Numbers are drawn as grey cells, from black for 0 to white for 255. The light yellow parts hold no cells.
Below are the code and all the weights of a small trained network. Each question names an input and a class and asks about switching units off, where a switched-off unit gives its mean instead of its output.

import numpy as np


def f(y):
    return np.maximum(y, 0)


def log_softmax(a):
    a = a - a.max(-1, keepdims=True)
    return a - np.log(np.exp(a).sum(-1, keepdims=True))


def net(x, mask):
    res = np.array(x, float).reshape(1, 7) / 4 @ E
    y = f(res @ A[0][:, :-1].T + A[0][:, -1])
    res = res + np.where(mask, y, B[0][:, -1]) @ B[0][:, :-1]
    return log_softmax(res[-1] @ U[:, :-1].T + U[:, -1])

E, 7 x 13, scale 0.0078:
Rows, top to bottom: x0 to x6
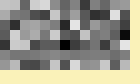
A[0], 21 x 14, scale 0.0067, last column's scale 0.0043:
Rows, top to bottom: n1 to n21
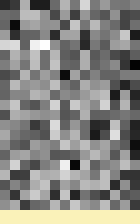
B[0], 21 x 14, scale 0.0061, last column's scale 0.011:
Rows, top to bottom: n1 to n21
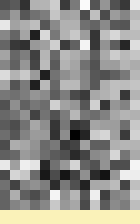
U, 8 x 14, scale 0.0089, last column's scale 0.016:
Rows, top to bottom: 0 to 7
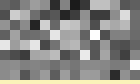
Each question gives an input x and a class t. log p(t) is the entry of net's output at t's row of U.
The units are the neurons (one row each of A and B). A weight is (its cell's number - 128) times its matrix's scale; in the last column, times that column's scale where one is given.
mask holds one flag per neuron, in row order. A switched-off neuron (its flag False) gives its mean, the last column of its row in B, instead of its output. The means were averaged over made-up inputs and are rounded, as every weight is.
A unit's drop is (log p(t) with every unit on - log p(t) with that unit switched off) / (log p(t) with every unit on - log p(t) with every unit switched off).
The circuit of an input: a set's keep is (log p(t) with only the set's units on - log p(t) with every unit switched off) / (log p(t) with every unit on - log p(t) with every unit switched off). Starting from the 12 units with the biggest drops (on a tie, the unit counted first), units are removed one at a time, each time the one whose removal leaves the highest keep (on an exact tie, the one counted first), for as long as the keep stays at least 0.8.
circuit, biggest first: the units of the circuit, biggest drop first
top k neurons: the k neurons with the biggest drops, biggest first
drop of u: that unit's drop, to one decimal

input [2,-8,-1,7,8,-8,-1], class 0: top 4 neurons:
(n18, n10, n16, n19)
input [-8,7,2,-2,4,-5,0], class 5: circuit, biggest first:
(n1)
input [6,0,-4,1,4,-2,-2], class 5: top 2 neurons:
(n5, n18)
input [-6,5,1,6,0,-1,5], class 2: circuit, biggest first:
(n9, n6)
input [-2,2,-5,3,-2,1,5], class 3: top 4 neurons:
(n11, n21, n3, n8)
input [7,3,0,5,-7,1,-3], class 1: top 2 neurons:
(n18, n1)
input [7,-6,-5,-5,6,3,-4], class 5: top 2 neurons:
(n5, n18)
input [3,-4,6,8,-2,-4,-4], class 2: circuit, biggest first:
(n9, n6)
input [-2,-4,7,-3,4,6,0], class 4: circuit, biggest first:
(n8, n3)
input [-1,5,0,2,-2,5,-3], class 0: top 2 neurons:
(n14, n13)
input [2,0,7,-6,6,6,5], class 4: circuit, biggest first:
(n8, n18)
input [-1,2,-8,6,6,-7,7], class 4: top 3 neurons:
(n17, n18, n20)
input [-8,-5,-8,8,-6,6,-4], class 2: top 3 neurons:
(n9, n6, n7)
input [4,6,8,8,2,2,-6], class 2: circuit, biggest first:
(n6, n7)
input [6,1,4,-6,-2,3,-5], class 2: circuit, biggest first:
(n4)
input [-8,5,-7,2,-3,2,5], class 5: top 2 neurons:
(n1, n3)
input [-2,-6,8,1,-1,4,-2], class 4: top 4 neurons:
(n3, n8, n14, n13)
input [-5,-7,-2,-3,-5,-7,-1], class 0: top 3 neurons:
(n19, n10, n5)
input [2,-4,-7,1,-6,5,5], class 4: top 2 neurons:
(n17, n20)
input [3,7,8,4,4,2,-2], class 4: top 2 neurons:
(n8, n3)
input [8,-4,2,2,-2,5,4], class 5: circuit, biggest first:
(n5)
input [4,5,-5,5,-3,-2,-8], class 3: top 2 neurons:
(n20, n2)
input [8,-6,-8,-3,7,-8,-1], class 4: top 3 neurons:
(n17, n18, n1)
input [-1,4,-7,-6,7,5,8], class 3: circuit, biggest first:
(n18, n11)
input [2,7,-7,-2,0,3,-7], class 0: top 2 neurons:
(n14, n13)
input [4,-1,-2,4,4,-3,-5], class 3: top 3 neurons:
(n18, n20, n2)
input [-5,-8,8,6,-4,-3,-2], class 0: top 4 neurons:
(n19, n10, n17, n16)
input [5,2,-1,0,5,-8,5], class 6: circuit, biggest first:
(n18)
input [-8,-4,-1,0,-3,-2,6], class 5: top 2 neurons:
(n1, n20)
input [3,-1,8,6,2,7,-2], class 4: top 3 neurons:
(n8, n3, n4)
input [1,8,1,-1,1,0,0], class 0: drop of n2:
0.0
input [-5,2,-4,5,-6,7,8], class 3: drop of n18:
-0.1
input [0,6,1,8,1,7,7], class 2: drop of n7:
0.2
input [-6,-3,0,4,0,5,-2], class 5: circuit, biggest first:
(n1)
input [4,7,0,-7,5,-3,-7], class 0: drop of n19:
-0.1
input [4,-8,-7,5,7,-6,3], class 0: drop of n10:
0.2
